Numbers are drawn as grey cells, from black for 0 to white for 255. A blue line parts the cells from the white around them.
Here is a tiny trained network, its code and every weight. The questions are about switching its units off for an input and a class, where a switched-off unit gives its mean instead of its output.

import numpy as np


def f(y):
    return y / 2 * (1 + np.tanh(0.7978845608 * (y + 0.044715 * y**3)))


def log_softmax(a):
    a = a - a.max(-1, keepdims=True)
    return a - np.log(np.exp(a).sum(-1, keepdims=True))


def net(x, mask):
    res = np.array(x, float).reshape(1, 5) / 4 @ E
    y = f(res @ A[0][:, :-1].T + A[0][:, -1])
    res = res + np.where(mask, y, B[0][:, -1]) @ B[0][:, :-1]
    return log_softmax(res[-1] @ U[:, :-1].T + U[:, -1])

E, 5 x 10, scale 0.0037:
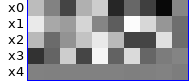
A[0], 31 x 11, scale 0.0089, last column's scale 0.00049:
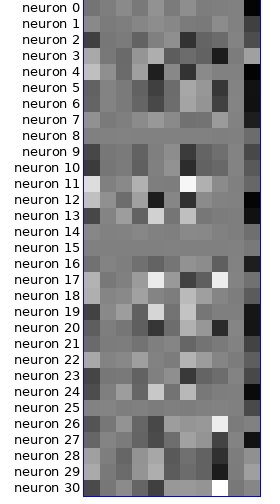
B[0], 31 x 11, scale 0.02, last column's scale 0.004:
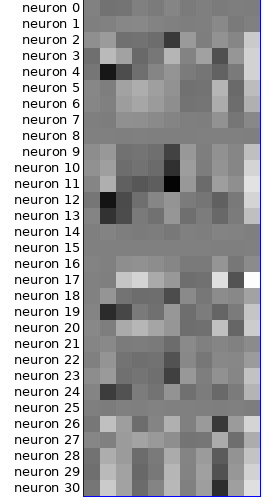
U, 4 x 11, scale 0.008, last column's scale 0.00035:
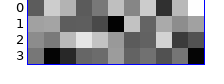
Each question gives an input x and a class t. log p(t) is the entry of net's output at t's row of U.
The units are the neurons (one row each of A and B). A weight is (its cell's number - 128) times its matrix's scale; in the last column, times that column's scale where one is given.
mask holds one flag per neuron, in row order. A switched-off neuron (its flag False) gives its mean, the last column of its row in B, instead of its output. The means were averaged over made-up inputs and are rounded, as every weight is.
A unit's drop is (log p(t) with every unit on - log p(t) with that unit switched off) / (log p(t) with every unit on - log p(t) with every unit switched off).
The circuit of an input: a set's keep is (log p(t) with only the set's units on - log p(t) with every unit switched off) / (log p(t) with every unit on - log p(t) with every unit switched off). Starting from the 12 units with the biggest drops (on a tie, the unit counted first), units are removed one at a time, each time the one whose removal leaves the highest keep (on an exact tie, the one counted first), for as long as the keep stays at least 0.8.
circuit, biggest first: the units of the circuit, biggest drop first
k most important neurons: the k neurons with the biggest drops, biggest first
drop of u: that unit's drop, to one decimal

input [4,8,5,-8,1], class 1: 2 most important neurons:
[neuron 11; neuron 18]
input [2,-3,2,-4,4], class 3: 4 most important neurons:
[neuron 11; neuron 12; neuron 4; neuron 30]
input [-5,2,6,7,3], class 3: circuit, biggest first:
[neuron 19]
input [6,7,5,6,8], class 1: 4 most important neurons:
[neuron 11; neuron 30; neuron 26; neuron 18]
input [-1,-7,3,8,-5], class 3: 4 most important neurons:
[neuron 19; neuron 13; neuron 24; neuron 11]
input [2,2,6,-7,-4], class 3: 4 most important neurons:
[neuron 12; neuron 4; neuron 20; neuron 5]
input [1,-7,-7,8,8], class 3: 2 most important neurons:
[neuron 19; neuron 13]
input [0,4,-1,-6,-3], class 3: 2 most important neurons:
[neuron 12; neuron 4]
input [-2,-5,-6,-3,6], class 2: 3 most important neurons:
[neuron 20; neuron 11; neuron 5]
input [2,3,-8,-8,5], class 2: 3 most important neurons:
[neuron 20; neuron 5; neuron 6]
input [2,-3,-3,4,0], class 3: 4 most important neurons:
[neuron 17; neuron 11; neuron 19; neuron 13]
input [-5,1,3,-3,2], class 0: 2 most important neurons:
[neuron 30; neuron 26]
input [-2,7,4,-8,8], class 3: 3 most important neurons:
[neuron 12; neuron 4; neuron 10]
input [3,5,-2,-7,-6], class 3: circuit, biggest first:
[neuron 12]
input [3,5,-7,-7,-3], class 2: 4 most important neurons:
[neuron 20; neuron 5; neuron 6; neuron 27]
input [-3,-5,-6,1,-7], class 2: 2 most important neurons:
[neuron 20; neuron 11]
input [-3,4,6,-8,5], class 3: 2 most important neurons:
[neuron 12; neuron 4]
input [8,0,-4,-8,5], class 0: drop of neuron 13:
0.2
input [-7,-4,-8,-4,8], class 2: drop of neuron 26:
-0.1
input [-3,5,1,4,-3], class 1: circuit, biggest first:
[neuron 11]
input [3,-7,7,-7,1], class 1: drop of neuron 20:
0.3
